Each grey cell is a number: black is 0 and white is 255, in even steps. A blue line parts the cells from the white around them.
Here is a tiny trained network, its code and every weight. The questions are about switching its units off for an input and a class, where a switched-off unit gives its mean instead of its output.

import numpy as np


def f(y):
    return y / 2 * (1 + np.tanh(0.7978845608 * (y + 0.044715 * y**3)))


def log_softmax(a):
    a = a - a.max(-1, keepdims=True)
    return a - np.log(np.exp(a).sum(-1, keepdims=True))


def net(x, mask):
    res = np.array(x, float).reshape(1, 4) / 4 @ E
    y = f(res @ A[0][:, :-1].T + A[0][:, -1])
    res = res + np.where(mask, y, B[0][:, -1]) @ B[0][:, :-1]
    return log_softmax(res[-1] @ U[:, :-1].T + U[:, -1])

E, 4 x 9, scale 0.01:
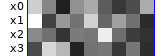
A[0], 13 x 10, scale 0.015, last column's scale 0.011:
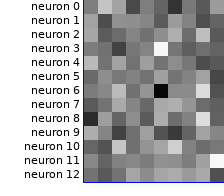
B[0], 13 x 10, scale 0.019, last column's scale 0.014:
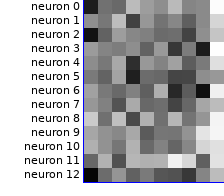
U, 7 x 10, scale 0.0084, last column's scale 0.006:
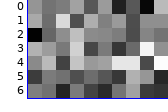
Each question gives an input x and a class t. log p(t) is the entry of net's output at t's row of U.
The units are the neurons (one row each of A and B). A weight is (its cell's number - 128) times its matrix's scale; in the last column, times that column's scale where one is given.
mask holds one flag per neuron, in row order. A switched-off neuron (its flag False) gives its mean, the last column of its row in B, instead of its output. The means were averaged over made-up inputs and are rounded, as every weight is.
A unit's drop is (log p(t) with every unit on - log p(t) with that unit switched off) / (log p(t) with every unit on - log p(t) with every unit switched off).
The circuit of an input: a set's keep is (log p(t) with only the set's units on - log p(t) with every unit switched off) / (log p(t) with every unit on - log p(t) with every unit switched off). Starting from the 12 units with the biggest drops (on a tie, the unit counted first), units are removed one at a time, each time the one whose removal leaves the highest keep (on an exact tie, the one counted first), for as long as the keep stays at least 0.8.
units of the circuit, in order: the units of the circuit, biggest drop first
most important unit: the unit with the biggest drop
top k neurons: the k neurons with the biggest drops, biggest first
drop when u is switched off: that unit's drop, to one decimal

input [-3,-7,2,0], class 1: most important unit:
neuron 8
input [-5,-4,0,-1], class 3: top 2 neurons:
(neuron 7; neuron 4)
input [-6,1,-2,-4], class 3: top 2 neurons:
(neuron 10; neuron 0)
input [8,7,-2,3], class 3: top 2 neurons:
(neuron 9; neuron 8)
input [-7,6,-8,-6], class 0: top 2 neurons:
(neuron 6; neuron 9)
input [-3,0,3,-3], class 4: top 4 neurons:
(neuron 6; neuron 11; neuron 9; neuron 5)
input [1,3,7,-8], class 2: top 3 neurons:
(neuron 2; neuron 6; neuron 12)
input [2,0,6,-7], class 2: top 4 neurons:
(neuron 2; neuron 6; neuron 12; neuron 11)
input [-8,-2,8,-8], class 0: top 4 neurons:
(neuron 3; neuron 0; neuron 9; neuron 7)
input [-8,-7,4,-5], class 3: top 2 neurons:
(neuron 7; neuron 10)
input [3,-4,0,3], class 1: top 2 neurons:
(neuron 11; neuron 8)
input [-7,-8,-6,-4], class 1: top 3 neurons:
(neuron 8; neuron 3; neuron 9)
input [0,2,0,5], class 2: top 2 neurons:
(neuron 11; neuron 0)
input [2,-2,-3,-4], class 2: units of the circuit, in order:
(neuron 2)
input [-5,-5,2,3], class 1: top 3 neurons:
(neuron 8; neuron 9; neuron 5)
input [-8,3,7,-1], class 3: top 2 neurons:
(neuron 10; neuron 6)
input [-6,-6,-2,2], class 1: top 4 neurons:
(neuron 8; neuron 9; neuron 5; neuron 3)
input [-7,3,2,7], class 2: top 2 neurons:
(neuron 0; neuron 9)
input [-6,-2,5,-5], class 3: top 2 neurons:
(neuron 10; neuron 6)
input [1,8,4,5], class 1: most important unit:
neuron 4
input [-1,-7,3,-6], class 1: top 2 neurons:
(neuron 8; neuron 0)
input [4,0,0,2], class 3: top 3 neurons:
(neuron 11; neuron 9; neuron 4)
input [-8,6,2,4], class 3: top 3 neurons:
(neuron 10; neuron 7; neuron 8)
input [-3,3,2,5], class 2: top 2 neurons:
(neuron 11; neuron 0)
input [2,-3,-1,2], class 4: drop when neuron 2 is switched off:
0.2
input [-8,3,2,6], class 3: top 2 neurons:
(neuron 10; neuron 7)
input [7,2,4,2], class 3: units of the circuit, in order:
(neuron 9)
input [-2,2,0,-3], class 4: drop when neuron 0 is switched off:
0.1
